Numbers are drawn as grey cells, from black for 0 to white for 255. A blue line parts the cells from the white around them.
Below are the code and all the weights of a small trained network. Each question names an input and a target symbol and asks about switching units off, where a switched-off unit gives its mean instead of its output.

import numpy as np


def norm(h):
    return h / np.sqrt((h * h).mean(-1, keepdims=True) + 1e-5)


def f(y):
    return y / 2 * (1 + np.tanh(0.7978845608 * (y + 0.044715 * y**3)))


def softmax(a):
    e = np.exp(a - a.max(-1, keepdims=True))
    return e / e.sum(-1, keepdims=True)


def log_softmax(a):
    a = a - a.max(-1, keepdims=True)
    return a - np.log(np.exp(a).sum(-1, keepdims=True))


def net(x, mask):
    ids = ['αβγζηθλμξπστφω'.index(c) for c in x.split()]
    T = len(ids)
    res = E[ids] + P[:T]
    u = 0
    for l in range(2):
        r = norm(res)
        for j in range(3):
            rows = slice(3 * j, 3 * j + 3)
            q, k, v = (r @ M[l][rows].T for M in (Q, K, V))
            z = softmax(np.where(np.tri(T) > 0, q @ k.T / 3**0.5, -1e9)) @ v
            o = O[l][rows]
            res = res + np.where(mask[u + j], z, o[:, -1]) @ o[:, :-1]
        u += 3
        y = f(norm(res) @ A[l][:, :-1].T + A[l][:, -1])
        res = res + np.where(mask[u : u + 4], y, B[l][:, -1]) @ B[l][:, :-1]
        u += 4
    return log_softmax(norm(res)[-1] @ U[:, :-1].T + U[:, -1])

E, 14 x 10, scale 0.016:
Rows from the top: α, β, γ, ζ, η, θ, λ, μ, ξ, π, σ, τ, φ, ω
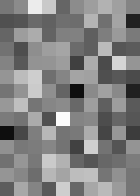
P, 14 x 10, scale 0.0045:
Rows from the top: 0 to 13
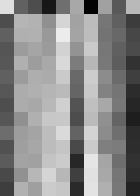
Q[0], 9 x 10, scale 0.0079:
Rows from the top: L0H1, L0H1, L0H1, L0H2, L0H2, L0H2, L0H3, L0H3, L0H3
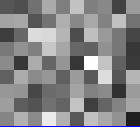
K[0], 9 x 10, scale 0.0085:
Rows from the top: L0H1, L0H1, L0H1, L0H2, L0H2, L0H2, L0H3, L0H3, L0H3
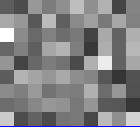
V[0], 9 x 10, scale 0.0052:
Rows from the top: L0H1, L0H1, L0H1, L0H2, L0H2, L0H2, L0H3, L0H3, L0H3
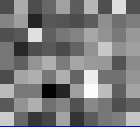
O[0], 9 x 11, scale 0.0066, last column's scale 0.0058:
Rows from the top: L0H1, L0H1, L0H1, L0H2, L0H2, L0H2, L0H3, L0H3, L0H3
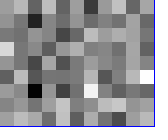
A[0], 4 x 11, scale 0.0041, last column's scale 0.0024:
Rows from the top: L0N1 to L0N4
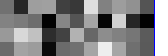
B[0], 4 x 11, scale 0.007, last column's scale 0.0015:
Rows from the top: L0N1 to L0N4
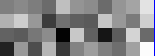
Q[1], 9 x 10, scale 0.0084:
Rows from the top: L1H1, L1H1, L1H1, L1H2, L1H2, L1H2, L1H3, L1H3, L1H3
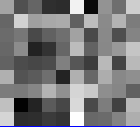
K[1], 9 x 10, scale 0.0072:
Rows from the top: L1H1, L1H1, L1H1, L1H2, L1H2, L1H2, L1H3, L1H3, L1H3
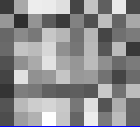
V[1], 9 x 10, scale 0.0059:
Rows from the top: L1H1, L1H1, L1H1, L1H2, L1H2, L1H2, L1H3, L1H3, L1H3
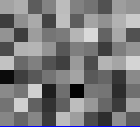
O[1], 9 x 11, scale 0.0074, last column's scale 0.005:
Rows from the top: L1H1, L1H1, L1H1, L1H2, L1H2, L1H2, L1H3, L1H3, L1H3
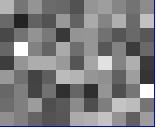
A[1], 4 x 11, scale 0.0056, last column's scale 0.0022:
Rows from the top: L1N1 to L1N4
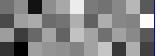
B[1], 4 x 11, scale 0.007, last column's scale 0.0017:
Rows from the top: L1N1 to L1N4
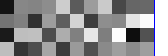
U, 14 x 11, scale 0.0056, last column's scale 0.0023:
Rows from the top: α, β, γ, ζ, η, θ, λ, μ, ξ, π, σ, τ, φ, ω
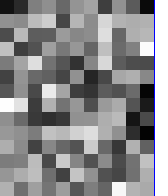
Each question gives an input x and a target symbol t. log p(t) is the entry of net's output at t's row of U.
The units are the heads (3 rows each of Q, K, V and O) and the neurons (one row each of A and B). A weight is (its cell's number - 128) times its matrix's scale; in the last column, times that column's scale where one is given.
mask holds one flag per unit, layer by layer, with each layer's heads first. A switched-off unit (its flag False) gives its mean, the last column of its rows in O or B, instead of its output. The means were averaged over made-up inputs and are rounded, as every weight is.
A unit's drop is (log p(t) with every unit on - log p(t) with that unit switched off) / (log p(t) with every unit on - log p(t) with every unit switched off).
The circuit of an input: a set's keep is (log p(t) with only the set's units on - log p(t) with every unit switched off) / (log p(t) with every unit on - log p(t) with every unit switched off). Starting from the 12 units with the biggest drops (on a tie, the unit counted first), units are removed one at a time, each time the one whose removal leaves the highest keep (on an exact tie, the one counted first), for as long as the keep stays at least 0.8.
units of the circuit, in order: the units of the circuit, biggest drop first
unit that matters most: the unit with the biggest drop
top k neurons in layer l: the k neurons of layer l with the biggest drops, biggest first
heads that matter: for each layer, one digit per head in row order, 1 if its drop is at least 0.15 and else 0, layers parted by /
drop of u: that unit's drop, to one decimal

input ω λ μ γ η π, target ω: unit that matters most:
L1H3
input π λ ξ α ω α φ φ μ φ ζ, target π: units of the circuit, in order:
L1H3, L0H3
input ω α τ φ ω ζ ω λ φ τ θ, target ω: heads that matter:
000 / 101
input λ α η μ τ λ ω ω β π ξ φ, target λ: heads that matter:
000 / 001
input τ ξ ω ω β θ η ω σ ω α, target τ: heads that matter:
101 / 010
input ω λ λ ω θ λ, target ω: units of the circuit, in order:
L1H3, L1H1, L0N4
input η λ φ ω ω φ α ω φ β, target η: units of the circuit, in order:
L1H2, L0N2
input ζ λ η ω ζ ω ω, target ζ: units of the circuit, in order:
L0H2, L1H2, L1N4
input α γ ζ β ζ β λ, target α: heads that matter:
101 / 100
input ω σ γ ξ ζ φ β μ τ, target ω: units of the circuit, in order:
L1H3, L1H1
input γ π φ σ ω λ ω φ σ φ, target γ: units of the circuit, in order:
L1H2, L1H3, L0H1
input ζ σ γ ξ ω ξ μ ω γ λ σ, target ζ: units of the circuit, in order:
L1H2, L1N4
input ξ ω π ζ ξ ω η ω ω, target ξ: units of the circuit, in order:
L1H3, L1H2
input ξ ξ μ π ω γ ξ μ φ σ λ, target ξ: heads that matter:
000 / 111
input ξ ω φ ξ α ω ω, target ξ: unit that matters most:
L1H3
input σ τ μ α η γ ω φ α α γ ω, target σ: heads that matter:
001 / 000
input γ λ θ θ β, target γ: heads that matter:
000 / 010
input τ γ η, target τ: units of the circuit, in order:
L0H3, L0H1
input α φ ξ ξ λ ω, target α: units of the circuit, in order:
L0H1, L1H1, L0H3
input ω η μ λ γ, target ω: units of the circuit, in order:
L1H1
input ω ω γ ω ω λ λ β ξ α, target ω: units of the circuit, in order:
L1H3, L1H1
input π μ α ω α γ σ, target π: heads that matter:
001 / 001
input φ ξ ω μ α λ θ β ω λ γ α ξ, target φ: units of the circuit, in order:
L1H1, L0H3
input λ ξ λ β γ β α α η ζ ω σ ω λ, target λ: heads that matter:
000 / 101
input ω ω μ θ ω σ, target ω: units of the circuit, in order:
L1H3, L0N4
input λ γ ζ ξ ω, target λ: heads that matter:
010 / 001
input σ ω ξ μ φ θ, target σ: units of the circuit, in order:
L0H3
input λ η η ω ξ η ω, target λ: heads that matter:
000 / 001
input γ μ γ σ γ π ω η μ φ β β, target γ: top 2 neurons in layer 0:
L0N3, L0N1
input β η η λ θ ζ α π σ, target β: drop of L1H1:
0.2
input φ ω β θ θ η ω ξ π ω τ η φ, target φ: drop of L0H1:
0.1
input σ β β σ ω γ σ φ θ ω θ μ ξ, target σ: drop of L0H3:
0.9
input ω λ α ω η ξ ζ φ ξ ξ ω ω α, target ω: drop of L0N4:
0.2
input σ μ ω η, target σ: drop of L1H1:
0.1
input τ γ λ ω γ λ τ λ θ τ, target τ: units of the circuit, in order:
L0H3
